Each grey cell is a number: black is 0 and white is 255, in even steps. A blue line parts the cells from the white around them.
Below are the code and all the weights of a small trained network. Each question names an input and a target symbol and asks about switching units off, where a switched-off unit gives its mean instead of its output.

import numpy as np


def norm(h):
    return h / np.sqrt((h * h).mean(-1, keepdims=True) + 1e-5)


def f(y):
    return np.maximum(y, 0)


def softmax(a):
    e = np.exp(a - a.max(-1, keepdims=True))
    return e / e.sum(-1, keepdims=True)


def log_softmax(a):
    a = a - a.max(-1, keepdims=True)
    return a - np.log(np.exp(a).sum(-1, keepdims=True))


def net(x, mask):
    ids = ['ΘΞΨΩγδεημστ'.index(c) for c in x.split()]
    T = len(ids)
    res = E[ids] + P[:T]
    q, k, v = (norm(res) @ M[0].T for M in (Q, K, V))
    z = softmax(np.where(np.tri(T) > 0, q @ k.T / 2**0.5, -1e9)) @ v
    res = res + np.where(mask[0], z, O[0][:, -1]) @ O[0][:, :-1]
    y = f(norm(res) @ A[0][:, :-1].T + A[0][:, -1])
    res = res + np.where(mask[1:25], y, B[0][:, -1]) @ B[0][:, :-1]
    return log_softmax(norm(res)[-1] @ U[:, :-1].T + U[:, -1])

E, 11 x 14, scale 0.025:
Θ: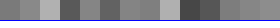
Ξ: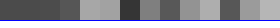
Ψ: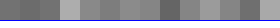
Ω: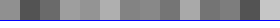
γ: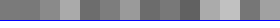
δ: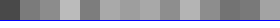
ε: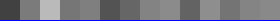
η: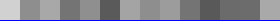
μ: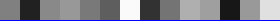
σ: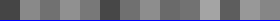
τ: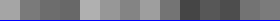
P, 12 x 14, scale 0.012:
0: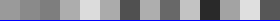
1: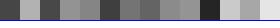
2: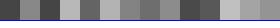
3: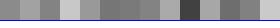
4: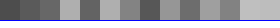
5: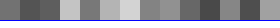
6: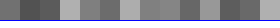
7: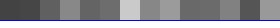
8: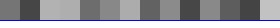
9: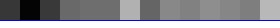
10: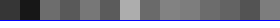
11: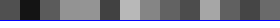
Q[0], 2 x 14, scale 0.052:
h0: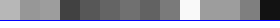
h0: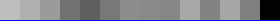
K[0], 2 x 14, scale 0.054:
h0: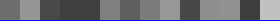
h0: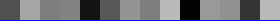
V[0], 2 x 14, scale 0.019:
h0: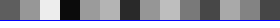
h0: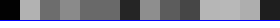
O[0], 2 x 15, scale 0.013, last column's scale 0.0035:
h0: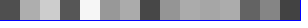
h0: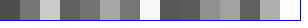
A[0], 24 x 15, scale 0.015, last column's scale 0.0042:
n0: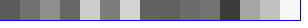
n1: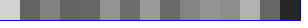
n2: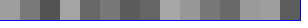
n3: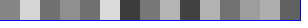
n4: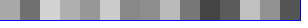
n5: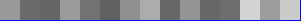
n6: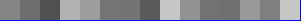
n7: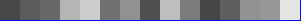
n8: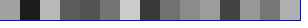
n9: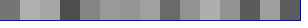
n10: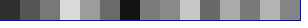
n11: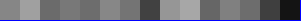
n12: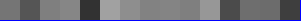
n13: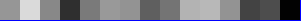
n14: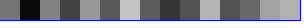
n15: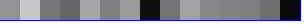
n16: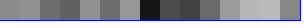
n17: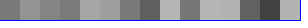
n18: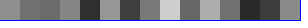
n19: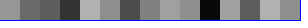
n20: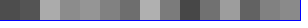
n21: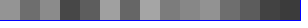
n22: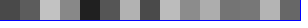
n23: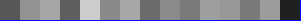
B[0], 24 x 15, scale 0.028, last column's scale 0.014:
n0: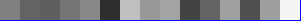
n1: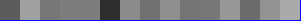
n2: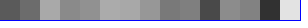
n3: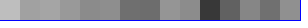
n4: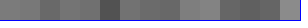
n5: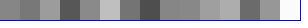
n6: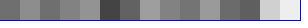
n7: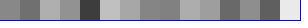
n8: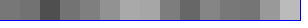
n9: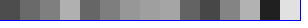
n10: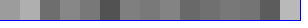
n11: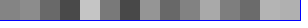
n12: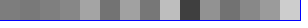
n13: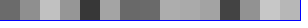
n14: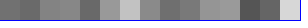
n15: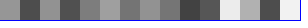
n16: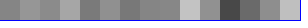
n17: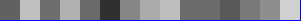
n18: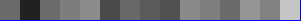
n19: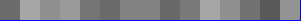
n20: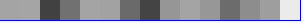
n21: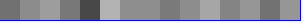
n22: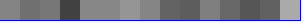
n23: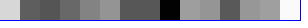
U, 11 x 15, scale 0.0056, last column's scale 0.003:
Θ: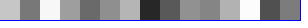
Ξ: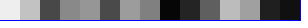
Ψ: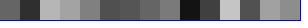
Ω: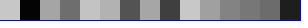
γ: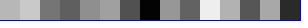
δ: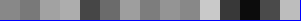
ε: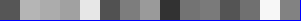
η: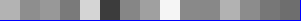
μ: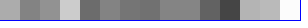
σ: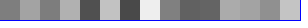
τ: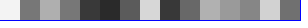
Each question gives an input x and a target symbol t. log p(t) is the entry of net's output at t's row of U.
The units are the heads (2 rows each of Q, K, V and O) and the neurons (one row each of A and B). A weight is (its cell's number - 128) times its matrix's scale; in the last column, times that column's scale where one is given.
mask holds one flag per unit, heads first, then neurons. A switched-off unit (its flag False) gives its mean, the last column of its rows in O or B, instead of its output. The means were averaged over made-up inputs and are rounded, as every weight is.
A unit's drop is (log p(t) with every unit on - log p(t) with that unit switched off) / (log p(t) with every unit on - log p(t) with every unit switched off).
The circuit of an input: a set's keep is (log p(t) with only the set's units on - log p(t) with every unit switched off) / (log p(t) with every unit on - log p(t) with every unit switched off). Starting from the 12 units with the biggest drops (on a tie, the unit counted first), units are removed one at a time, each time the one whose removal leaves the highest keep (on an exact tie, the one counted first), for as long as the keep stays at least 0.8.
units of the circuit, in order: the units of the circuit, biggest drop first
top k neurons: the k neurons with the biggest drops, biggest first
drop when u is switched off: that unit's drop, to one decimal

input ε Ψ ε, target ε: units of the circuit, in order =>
h0, n15
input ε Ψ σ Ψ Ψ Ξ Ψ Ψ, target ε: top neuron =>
n23
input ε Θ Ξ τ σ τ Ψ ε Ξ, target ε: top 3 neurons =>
n23, n15, n7
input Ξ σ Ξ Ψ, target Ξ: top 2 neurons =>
n9, n23
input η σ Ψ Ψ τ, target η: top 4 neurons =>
n15, n23, n6, n11
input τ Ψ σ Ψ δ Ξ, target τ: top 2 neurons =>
n15, n23
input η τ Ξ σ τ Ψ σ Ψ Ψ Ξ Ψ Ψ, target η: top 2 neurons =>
n15, n23
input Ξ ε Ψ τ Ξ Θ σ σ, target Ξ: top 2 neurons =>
n9, n23
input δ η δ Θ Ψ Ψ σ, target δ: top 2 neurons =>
n15, n7
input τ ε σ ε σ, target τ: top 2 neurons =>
n15, n23
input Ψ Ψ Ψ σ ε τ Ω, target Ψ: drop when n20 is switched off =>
0.2
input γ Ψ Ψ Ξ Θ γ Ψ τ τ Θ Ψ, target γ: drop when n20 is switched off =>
0.3
